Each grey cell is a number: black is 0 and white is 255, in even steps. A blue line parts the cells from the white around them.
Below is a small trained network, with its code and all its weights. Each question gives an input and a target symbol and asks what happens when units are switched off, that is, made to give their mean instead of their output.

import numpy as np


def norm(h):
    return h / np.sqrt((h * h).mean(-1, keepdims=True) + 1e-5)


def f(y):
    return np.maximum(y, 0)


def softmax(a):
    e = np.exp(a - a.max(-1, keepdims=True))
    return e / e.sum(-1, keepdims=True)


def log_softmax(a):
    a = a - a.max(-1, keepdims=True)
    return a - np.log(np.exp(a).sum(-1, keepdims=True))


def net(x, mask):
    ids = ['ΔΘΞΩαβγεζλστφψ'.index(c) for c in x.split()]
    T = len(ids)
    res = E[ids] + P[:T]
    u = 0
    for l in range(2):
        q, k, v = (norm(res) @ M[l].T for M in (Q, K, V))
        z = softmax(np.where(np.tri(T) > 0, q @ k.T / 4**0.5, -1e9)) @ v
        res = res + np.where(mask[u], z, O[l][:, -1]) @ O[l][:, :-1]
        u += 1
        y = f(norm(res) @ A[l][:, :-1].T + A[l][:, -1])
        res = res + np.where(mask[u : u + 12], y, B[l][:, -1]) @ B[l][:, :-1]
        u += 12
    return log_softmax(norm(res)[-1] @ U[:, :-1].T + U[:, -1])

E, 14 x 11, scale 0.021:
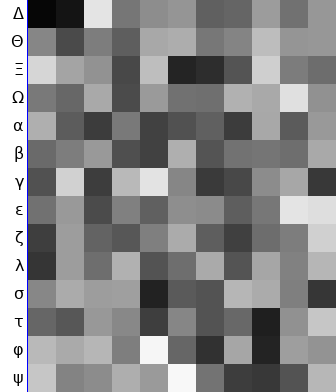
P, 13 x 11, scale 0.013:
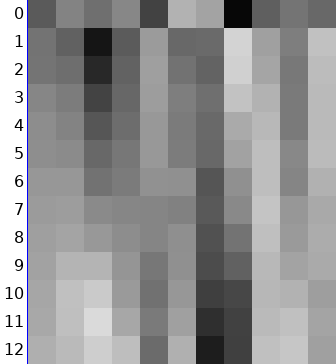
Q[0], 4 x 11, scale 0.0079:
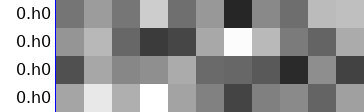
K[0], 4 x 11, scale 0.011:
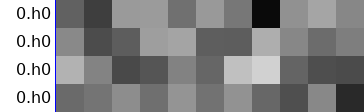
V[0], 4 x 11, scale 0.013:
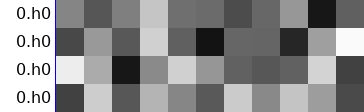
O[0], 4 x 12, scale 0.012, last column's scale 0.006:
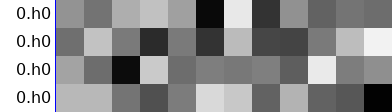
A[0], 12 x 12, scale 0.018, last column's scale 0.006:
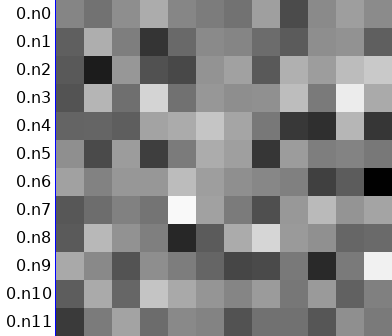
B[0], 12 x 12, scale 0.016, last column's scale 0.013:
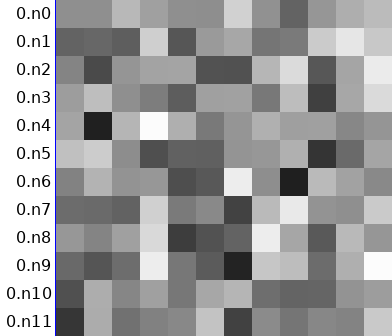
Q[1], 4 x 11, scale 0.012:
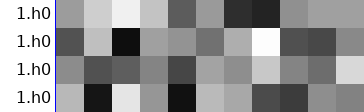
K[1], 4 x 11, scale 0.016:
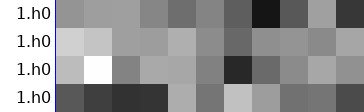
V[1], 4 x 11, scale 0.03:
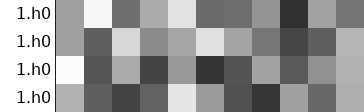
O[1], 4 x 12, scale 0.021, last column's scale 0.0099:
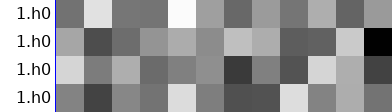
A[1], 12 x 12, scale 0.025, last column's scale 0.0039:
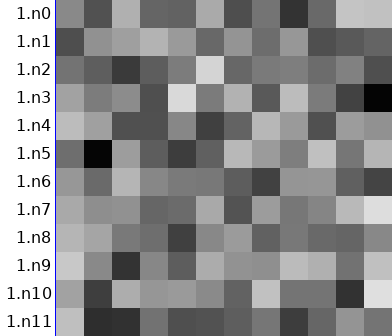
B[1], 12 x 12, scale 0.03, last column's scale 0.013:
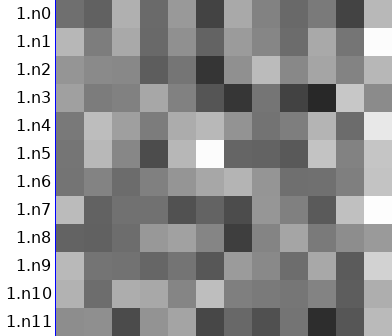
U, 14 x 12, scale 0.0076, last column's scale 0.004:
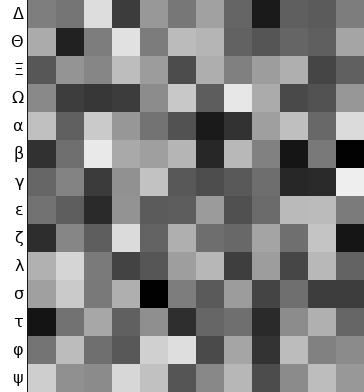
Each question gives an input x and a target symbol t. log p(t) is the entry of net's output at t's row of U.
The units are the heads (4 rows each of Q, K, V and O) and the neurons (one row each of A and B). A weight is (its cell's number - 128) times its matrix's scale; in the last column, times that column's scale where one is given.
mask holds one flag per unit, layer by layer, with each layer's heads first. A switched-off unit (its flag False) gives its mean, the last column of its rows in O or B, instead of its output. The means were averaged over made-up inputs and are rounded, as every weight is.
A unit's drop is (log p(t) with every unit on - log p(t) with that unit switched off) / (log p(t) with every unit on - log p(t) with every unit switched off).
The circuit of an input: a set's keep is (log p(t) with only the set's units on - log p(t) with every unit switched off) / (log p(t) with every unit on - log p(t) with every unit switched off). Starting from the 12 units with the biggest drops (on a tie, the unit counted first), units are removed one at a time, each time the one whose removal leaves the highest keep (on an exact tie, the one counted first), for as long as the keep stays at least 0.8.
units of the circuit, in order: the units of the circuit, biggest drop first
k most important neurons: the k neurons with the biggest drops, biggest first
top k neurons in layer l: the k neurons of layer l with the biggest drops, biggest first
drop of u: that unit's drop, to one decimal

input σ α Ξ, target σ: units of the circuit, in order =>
1.h0, 0.n8, 0.n3
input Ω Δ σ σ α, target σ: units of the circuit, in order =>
1.h0
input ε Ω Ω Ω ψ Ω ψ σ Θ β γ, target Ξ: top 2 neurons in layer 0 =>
0.n1, 0.n2
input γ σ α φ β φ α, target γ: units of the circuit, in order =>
0.h0, 1.h0, 0.n10
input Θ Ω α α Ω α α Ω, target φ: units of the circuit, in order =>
1.n5, 1.h0
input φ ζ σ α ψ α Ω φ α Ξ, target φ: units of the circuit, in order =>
1.h0, 0.n2, 0.h0
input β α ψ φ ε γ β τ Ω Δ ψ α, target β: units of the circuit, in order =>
0.h0, 0.n11
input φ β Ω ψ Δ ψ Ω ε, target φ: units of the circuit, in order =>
0.h0, 1.h0
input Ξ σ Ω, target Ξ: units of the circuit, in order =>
0.h0, 1.h0, 0.n10, 1.n7
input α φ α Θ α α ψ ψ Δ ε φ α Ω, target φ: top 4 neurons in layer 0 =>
0.n2, 0.n4, 0.n1, 0.n9
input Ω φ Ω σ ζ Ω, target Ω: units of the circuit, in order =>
0.h0, 1.h0
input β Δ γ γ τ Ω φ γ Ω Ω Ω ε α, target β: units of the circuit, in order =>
0.h0, 0.n11
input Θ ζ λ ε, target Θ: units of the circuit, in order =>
1.h0, 0.h0
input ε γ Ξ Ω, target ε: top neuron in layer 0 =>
0.n1
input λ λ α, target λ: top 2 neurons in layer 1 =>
1.n5, 1.n4
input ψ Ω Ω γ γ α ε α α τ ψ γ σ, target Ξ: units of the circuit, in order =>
1.h0, 1.n7
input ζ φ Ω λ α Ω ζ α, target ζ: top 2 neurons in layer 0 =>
0.n1, 0.n11
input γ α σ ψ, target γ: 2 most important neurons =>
1.n3, 0.n1
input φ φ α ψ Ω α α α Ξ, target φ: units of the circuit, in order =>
1.h0, 0.n2
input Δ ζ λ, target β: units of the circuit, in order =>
0.h0
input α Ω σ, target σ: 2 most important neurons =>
0.n8, 0.n2
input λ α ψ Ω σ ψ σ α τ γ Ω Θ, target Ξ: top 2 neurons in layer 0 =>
0.n1, 0.n7
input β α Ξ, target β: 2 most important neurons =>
0.n11, 1.n9
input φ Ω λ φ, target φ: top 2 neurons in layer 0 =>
0.n1, 0.n2
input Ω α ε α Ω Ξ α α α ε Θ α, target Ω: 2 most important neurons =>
1.n6, 1.n1
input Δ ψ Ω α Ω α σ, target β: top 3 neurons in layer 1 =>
1.n8, 1.n9, 1.n2
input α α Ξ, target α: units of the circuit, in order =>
1.h0
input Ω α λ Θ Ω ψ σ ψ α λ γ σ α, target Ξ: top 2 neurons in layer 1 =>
1.n7, 1.n1
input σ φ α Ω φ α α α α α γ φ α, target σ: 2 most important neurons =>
0.n6, 0.n9
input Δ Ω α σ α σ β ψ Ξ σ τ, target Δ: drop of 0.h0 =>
0.9
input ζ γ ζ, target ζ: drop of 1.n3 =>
0.0
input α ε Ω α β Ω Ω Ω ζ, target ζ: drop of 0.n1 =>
0.2
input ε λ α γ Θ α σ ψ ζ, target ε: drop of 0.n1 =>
0.7
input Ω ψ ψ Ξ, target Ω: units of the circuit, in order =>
0.h0
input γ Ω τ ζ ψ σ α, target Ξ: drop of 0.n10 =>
0.1
